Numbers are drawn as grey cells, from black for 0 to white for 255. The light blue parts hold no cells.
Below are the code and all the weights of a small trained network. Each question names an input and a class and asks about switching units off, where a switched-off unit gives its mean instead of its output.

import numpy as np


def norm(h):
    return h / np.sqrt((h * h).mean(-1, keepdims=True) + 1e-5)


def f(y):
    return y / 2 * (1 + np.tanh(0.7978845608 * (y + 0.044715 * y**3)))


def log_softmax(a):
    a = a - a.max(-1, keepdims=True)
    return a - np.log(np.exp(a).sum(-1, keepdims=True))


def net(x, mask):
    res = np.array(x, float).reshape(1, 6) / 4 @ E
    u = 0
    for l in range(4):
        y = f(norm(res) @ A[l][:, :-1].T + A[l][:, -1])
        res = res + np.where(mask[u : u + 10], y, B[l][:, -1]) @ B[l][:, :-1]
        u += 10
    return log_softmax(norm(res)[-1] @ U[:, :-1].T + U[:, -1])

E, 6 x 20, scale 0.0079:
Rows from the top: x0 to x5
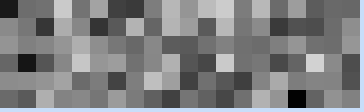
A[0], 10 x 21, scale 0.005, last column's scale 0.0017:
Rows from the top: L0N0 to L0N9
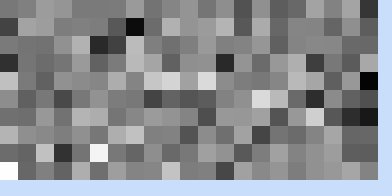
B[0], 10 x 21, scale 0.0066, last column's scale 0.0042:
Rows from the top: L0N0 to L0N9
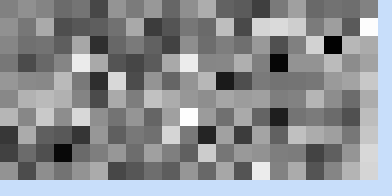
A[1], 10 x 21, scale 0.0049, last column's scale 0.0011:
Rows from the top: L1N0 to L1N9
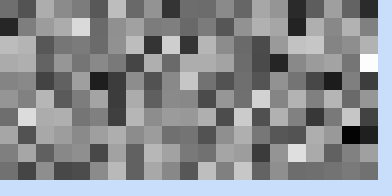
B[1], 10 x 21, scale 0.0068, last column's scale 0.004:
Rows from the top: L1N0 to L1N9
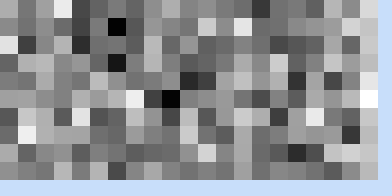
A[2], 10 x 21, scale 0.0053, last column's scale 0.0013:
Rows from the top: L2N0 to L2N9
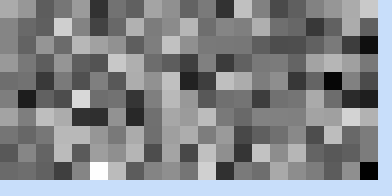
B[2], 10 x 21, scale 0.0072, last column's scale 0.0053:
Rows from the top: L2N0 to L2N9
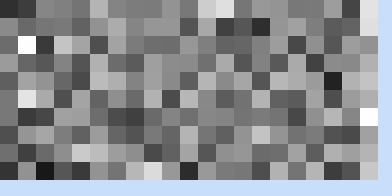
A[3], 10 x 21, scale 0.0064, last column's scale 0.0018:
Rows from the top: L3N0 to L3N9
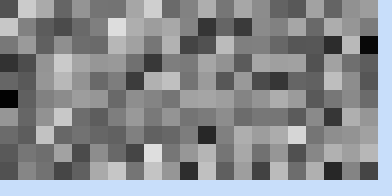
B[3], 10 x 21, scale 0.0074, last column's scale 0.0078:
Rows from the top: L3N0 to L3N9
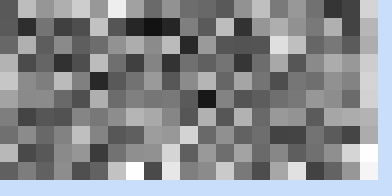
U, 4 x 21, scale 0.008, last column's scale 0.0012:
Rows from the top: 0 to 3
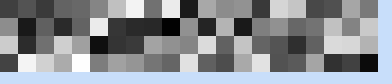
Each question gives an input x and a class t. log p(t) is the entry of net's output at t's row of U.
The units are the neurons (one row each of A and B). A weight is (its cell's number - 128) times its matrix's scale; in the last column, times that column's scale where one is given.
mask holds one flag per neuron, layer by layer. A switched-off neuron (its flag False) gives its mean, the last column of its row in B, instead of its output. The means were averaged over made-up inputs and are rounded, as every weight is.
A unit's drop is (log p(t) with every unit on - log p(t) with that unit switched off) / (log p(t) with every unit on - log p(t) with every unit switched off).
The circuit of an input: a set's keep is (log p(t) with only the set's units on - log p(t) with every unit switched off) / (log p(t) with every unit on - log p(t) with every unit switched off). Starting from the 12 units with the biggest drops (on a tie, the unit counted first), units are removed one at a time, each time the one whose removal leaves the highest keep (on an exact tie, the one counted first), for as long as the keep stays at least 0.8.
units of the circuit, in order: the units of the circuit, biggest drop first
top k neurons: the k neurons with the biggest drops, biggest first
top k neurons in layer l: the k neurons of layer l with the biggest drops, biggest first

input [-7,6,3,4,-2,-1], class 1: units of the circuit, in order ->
L3N1
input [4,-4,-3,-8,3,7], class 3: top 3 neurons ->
L1N6, L3N0, L0N4
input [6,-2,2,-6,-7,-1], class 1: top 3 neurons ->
L0N1, L3N3, L0N6
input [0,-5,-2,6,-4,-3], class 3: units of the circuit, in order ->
L0N6, L2N5
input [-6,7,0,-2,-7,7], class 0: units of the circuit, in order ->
L1N4, L3N2
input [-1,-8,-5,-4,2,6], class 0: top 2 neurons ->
L0N8, L2N9
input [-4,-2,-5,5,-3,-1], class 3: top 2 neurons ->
L0N6, L0N1
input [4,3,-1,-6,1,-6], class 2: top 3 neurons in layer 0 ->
L0N4, L0N6, L0N9
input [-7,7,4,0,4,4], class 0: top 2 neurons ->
L2N4, L0N1
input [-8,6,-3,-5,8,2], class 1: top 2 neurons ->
L3N1, L0N9
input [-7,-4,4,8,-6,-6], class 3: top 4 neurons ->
L0N6, L0N1, L2N5, L1N7
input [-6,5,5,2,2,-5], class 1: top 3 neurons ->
L0N7, L0N9, L3N1
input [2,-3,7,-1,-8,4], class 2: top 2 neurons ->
L1N0, L0N5
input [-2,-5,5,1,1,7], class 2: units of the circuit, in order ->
L1N0
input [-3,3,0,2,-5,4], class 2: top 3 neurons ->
L0N1, L1N1, L1N0
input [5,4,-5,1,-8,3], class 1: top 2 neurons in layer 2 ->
L2N9, L2N8
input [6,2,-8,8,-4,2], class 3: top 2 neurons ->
L0N6, L2N5
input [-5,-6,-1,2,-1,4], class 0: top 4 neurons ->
L0N8, L2N9, L0N1, L3N9
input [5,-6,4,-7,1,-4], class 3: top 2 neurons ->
L1N6, L2N1
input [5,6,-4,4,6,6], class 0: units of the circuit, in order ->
L2N4
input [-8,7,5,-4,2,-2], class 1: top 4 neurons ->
L0N9, L0N7, L3N1, L1N5
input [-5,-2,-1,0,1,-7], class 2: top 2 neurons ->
L0N4, L0N1
